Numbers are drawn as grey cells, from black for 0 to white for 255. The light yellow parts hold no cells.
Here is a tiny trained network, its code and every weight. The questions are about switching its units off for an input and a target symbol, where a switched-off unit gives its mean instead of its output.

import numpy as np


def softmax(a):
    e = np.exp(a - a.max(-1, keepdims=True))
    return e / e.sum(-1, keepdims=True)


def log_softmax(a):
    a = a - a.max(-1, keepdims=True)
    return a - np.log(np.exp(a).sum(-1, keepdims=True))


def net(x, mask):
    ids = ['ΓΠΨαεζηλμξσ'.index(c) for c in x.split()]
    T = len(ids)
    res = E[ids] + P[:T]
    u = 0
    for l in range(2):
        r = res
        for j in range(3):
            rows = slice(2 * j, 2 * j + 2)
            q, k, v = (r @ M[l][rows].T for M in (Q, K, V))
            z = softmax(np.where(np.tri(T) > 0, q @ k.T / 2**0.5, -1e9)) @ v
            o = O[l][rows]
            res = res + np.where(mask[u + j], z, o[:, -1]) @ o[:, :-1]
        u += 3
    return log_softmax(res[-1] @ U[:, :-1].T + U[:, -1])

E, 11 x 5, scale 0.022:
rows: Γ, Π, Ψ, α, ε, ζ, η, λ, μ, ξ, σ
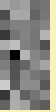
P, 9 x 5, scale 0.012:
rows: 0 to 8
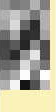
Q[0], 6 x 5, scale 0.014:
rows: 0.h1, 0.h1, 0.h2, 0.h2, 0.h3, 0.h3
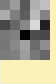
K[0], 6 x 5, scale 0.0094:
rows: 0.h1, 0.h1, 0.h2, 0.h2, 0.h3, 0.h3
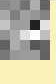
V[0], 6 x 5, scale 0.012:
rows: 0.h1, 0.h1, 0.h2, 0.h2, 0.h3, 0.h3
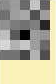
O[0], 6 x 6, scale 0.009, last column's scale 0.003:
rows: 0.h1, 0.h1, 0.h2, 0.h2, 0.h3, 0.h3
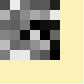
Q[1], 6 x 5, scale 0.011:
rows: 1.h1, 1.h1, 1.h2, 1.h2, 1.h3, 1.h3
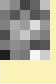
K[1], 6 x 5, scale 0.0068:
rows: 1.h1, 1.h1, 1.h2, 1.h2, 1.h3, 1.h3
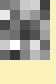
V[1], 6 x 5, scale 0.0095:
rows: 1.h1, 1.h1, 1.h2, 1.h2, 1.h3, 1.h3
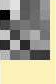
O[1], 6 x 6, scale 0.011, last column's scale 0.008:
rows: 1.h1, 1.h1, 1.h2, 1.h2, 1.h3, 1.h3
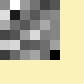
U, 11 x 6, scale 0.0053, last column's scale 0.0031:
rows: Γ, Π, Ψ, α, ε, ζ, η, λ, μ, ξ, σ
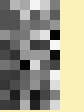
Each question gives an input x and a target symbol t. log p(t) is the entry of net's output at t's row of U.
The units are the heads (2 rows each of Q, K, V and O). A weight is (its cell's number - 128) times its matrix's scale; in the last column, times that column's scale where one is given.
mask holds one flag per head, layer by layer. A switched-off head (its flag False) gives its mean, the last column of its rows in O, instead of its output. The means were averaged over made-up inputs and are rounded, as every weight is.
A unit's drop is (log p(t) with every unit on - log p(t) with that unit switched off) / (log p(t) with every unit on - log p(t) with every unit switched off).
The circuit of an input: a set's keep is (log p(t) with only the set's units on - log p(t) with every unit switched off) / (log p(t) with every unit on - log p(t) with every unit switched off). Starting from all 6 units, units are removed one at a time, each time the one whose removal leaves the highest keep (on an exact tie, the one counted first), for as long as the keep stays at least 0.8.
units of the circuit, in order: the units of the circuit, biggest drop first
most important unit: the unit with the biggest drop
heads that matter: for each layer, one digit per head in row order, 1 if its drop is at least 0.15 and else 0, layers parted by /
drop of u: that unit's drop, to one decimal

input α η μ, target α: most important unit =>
0.h2
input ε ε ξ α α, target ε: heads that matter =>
111 / 100
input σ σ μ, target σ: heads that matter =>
010 / 001
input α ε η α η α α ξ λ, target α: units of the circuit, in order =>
0.h2, 1.h3
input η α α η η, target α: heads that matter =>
010 / 001
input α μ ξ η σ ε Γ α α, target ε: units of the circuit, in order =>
0.h2, 1.h1
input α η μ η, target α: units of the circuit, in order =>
0.h2, 1.h3
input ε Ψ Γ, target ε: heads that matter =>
110 / 100
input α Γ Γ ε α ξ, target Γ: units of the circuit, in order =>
0.h3, 1.h1, 0.h2
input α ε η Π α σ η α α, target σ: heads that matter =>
010 / 000
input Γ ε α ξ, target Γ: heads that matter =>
001 / 100
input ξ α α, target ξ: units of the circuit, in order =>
1.h1, 0.h3, 1.h2
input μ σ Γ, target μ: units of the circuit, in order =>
0.h2, 1.h3, 1.h1
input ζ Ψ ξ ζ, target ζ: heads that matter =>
000 / 101
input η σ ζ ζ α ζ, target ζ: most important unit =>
1.h3
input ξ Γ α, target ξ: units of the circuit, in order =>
1.h1, 0.h3, 0.h1
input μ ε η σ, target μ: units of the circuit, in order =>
0.h2, 1.h3, 1.h2
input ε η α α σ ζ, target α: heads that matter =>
010 / 010
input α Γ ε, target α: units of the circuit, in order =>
0.h2, 0.h3, 1.h3
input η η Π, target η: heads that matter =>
010 / 000
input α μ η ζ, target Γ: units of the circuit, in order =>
1.h1
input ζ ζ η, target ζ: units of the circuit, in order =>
1.h3, 1.h1, 1.h2
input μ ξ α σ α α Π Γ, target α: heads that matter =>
010 / 001
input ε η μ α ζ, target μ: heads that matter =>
011 / 101
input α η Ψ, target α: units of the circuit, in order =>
0.h2, 1.h3
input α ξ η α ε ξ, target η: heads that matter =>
010 / 001
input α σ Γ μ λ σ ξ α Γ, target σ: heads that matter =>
010 / 000
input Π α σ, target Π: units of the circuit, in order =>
0.h2
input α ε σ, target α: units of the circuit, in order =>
0.h2, 0.h3, 1.h3
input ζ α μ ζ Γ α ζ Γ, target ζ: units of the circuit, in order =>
1.h3, 1.h1, 0.h3, 0.h1
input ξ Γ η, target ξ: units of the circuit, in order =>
1.h1, 0.h3, 0.h1
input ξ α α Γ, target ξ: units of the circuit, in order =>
1.h1, 0.h3, 1.h2
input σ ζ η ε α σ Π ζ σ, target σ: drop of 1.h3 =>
0.1
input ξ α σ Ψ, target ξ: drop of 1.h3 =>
0.0
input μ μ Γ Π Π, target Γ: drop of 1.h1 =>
1.0
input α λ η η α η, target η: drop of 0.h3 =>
0.0
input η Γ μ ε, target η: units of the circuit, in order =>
0.h2
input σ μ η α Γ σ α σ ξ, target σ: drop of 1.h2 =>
0.0
